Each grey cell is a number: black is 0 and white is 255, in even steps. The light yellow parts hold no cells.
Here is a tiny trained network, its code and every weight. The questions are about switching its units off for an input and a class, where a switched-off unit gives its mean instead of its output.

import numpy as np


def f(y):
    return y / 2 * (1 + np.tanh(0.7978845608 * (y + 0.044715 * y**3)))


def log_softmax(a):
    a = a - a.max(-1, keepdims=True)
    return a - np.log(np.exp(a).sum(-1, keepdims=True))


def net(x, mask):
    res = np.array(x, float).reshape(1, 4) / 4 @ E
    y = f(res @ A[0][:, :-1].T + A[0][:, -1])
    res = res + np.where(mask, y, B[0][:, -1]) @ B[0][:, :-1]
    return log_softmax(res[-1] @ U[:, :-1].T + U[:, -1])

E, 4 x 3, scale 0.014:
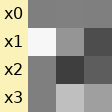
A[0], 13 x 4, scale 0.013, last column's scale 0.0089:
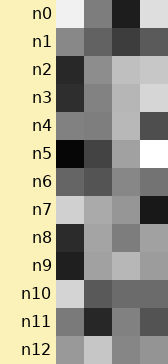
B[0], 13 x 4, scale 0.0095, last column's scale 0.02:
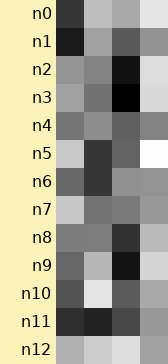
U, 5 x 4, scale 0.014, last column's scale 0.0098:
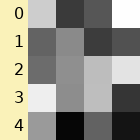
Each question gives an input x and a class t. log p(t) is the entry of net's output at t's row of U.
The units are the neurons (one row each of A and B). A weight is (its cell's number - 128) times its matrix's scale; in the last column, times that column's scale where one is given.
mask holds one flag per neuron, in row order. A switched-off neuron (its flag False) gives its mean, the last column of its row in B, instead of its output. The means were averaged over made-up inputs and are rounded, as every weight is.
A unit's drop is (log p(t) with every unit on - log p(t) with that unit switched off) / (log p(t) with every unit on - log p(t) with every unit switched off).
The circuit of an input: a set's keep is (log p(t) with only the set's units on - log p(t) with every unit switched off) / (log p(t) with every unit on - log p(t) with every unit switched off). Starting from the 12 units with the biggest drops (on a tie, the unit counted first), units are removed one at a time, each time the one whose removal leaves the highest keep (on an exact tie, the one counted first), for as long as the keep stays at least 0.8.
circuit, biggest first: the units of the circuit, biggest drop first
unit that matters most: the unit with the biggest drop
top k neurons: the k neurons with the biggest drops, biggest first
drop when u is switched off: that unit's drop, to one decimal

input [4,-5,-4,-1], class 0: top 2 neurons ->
[n5, n0]
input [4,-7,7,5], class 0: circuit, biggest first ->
[n5]
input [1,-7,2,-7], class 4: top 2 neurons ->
[n11, n6]
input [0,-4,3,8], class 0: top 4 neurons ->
[n0, n5, n10, n1]
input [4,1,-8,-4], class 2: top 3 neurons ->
[n5, n3, n2]
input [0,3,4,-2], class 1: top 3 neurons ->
[n12, n10, n1]
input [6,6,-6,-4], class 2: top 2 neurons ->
[n0, n5]
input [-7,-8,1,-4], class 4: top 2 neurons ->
[n5, n11]
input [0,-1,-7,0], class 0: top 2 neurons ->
[n0, n10]
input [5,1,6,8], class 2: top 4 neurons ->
[n5, n3, n2, n9]
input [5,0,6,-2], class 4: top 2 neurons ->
[n9, n11]
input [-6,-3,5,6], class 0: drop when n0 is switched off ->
0.2
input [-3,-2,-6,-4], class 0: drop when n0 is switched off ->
0.5
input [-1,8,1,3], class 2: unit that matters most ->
n0
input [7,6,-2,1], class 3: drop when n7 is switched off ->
0.2
